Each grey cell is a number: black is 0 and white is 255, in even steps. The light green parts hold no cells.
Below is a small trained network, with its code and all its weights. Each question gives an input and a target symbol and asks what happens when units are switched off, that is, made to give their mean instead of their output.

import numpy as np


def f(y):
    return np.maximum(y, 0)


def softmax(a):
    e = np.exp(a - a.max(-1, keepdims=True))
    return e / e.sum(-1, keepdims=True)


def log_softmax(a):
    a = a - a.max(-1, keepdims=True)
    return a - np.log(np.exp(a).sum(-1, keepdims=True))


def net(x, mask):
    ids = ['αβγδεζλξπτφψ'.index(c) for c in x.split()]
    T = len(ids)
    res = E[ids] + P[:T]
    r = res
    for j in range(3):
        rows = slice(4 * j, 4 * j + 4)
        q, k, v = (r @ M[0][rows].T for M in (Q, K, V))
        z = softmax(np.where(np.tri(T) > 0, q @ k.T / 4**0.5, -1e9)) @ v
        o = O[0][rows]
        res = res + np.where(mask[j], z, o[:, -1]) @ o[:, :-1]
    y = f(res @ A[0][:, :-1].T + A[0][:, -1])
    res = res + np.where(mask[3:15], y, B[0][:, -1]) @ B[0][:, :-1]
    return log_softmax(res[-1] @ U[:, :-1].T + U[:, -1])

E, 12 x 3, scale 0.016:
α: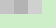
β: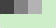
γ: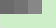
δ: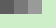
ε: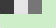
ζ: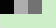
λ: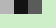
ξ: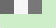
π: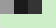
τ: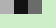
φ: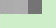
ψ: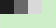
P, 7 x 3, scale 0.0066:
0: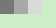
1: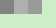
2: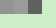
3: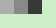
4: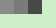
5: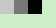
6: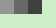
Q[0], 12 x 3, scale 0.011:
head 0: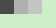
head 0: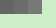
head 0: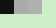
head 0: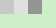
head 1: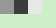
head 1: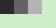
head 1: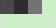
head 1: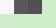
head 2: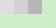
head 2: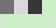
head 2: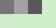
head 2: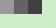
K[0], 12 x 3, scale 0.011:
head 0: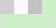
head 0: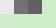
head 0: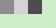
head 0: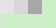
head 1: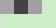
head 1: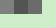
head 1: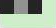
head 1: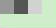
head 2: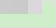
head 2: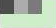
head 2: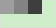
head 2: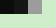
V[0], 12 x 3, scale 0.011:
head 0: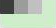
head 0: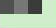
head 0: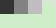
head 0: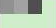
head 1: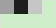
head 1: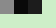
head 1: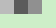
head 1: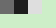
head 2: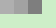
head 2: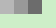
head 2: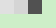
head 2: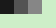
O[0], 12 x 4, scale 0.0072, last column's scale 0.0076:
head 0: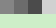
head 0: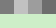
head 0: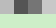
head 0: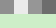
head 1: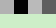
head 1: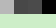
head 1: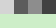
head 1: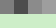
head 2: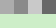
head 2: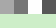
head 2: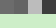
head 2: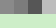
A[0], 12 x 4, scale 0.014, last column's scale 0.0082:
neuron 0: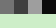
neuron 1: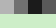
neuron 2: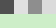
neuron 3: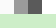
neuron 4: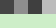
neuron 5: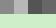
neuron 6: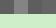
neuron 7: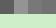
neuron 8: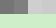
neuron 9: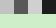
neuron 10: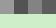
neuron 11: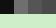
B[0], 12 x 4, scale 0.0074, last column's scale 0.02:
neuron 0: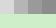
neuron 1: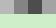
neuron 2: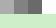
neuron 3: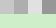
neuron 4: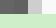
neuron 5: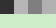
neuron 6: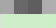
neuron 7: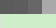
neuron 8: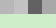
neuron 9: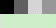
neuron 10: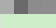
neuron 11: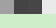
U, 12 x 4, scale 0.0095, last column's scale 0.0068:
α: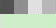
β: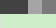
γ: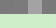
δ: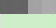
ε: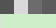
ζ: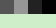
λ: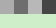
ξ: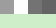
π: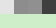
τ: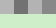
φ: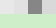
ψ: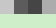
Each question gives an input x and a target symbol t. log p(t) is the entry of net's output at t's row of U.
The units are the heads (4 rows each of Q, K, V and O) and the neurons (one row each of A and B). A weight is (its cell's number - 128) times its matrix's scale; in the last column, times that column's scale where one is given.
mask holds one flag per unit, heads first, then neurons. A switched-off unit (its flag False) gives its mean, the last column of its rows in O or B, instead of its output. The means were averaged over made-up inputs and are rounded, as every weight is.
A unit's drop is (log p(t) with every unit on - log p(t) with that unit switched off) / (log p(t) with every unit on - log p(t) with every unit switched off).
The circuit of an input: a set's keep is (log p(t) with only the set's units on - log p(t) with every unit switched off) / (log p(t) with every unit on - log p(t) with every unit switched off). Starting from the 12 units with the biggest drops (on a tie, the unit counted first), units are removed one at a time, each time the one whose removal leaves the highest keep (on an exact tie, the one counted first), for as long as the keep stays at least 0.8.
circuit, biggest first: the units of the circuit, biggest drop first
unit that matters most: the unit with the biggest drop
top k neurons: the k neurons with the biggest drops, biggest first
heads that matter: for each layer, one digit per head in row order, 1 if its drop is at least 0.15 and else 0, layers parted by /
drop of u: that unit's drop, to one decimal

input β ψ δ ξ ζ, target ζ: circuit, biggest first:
(neuron 11; head 1)
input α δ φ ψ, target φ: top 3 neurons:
(neuron 8; neuron 4; neuron 9)
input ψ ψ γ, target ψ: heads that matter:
101
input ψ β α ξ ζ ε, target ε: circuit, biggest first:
(neuron 5; head 1)
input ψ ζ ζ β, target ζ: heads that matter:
011
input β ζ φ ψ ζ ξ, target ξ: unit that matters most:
neuron 2
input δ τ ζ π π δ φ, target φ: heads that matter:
010
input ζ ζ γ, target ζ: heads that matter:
011
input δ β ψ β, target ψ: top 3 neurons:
(neuron 9; neuron 5; neuron 1)
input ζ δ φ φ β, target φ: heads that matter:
101
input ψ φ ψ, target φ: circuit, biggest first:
(neuron 8; head 2; neuron 4)
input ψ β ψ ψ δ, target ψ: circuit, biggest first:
(head 2; head 0; neuron 1)
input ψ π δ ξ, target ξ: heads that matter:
110
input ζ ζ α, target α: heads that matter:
001
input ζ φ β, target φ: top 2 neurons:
(neuron 2; neuron 8)
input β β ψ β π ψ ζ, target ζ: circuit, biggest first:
(head 1; neuron 11)
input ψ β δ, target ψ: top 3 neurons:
(neuron 1; neuron 9; neuron 5)
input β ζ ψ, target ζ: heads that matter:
011
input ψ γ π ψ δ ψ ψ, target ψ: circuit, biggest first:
(head 1)
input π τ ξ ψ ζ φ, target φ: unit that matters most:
neuron 3
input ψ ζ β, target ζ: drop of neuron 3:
0.1
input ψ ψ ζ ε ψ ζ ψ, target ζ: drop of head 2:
0.2
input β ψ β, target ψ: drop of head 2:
0.8
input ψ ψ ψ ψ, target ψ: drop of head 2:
0.3
